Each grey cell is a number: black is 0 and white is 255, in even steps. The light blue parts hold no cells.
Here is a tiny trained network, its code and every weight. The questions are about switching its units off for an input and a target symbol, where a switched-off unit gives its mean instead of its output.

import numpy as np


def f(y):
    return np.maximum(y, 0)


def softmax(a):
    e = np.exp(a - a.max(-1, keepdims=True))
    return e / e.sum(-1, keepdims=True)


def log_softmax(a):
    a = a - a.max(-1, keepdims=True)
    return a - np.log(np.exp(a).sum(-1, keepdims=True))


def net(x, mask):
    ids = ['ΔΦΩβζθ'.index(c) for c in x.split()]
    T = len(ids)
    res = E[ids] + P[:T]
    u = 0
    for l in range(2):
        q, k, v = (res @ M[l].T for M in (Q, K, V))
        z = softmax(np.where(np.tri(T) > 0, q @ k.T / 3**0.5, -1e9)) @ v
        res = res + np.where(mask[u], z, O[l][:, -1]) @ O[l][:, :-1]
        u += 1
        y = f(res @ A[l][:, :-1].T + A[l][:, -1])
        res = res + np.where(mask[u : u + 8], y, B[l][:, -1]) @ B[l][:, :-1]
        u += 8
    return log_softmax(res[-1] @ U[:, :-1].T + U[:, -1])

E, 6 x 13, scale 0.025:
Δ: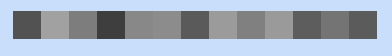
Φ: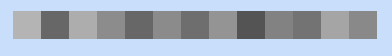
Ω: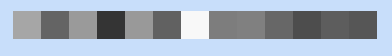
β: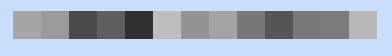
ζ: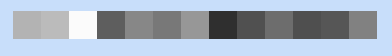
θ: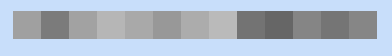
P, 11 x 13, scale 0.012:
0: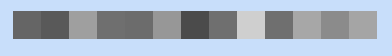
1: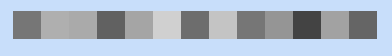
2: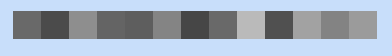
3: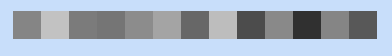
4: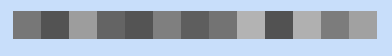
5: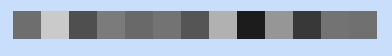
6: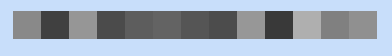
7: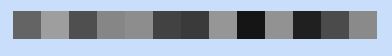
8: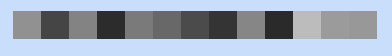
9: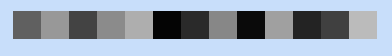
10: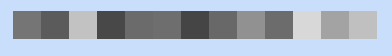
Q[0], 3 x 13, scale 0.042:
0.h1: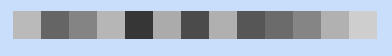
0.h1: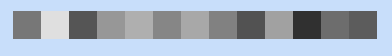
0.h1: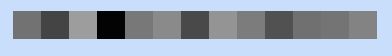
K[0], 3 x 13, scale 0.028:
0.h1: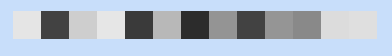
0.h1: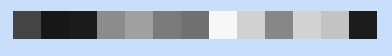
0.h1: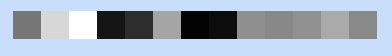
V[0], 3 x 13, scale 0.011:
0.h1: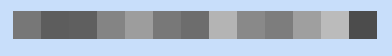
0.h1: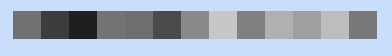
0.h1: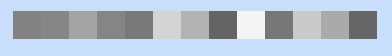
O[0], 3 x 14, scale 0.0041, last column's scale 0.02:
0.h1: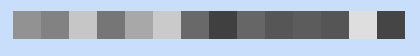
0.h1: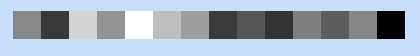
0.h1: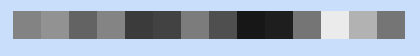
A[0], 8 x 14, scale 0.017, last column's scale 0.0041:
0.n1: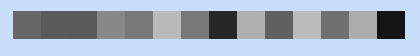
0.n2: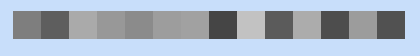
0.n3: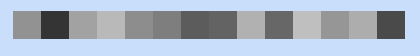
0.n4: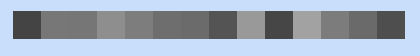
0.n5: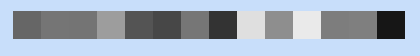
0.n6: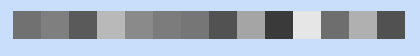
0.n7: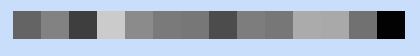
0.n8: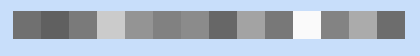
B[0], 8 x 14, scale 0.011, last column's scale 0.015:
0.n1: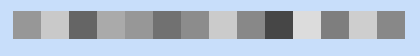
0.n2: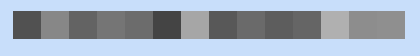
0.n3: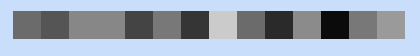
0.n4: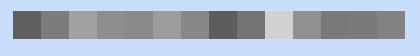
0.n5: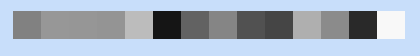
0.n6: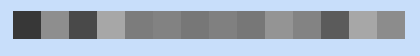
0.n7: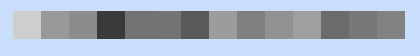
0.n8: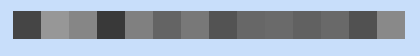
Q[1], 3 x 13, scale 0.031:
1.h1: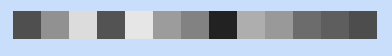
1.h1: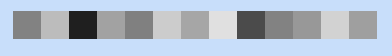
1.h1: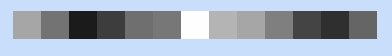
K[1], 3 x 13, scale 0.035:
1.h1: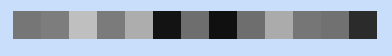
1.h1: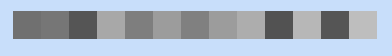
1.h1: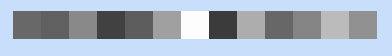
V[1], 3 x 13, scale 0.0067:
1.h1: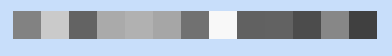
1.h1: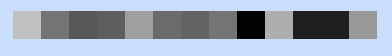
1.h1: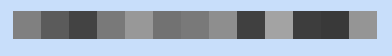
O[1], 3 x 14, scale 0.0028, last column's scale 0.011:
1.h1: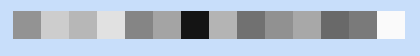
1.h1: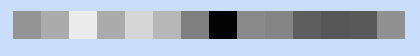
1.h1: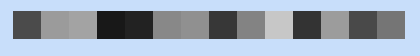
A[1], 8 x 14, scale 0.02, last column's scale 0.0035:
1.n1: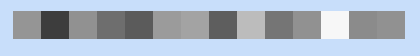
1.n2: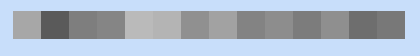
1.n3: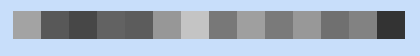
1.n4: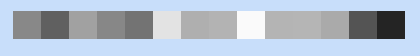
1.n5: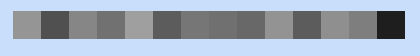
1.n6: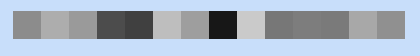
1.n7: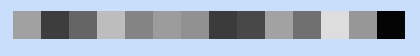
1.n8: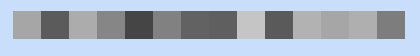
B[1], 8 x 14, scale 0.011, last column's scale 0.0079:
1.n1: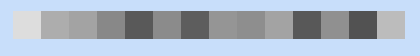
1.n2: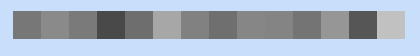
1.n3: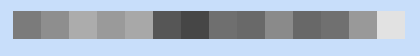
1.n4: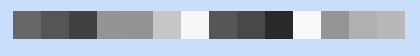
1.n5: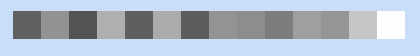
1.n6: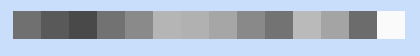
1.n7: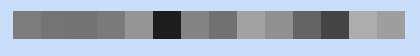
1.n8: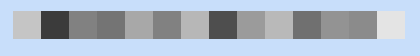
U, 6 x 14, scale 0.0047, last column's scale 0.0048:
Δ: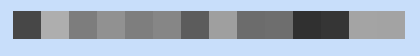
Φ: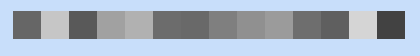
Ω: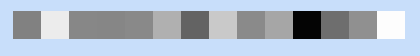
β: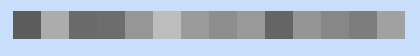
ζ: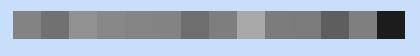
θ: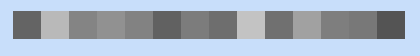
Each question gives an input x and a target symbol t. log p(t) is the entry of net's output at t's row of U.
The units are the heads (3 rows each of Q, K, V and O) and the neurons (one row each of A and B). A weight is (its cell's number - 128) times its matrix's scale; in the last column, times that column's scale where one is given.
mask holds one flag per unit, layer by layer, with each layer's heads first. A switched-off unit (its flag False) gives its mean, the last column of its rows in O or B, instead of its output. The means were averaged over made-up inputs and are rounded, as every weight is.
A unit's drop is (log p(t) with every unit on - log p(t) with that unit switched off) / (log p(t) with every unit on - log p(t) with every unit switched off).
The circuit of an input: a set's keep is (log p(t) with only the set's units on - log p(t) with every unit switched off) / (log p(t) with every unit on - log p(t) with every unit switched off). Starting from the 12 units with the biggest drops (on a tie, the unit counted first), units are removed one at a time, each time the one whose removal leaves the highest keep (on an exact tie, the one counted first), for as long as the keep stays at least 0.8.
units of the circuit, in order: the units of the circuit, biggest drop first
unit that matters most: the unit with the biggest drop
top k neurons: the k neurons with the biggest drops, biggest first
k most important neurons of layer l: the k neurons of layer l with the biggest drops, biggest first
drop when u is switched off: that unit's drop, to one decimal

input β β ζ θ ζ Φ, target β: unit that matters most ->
0.h1
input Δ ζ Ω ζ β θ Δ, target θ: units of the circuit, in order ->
(0.h1, 0.n5)
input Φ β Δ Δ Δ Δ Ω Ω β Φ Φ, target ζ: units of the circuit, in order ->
(1.n8, 0.n3, 0.h1)
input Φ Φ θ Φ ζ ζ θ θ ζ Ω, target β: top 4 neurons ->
(0.n5, 1.n4, 0.n3, 1.n2)
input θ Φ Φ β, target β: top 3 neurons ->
(0.n5, 1.n6, 0.n3)
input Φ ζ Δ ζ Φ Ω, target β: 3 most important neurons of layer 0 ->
(0.n5, 0.n3, 0.n1)
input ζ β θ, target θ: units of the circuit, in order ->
(0.h1, 0.n5)
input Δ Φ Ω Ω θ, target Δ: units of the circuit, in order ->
(0.n3, 0.h1, 0.n8)
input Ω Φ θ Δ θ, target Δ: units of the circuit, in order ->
(0.h1, 0.n3, 0.n8)
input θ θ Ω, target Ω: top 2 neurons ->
(1.n1, 0.n5)
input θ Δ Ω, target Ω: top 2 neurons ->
(1.n1, 0.n2)
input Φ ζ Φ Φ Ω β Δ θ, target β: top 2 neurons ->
(0.n5, 1.n4)
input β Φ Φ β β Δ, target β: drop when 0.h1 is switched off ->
1.5
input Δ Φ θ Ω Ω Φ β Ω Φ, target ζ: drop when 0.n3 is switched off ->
0.2
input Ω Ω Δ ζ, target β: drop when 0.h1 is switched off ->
0.2
